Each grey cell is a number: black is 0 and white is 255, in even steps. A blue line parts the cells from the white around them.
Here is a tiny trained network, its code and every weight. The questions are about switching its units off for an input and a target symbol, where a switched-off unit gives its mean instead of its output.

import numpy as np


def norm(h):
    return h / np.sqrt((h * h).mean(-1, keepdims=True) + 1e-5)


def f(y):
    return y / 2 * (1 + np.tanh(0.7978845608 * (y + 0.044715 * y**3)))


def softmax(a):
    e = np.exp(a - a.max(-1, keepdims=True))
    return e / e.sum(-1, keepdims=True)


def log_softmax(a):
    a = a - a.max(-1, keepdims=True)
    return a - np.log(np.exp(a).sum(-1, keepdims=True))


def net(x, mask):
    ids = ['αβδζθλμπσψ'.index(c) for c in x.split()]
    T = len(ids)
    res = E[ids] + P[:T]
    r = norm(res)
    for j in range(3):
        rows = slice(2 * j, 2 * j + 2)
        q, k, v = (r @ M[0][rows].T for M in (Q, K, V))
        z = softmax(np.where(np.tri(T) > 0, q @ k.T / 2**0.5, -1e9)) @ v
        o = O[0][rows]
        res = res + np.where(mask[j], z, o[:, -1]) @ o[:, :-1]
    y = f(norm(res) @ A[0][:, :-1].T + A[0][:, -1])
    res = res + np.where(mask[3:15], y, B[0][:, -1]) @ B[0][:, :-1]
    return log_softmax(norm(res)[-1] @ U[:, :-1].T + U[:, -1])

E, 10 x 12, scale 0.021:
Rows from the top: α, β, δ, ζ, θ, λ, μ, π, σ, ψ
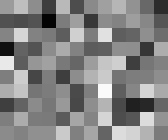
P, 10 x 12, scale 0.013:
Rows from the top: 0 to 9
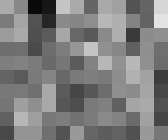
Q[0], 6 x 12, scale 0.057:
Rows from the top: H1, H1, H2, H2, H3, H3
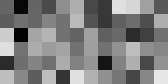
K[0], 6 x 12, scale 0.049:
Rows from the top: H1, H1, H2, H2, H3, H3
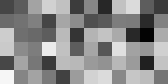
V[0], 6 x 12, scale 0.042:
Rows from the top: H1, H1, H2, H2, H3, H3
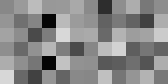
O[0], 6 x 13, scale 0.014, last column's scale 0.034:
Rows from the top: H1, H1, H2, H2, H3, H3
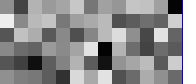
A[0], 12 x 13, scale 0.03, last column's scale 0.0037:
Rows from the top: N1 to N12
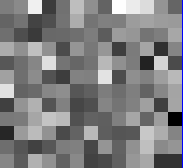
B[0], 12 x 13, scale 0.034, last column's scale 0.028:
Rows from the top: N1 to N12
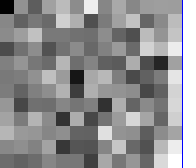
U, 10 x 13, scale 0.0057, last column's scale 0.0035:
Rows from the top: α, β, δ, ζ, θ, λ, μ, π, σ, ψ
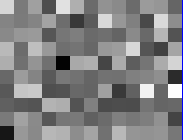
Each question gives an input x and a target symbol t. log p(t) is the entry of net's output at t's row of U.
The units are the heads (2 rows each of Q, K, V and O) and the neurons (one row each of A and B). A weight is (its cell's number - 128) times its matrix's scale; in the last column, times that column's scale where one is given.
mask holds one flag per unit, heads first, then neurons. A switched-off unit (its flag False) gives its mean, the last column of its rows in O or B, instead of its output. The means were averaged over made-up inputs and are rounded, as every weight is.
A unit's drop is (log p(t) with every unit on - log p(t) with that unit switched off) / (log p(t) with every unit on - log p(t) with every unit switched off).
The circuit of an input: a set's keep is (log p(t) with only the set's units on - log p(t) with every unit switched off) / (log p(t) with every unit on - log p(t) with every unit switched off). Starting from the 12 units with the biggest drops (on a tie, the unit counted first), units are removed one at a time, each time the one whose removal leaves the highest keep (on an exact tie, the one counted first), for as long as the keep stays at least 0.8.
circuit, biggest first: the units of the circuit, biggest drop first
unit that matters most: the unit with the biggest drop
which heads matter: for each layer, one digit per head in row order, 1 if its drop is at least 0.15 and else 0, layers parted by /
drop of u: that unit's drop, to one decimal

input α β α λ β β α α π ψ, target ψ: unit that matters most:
N1
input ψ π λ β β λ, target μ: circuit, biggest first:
[H3, N4]
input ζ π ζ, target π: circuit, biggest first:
[H2, N11]
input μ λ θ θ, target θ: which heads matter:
010
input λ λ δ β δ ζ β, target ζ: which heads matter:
001
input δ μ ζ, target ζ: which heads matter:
101
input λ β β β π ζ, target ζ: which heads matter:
001
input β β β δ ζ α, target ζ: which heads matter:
001
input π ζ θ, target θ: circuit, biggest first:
[H2, H3]
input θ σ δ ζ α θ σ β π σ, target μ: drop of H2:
0.2
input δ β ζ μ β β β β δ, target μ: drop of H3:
0.3
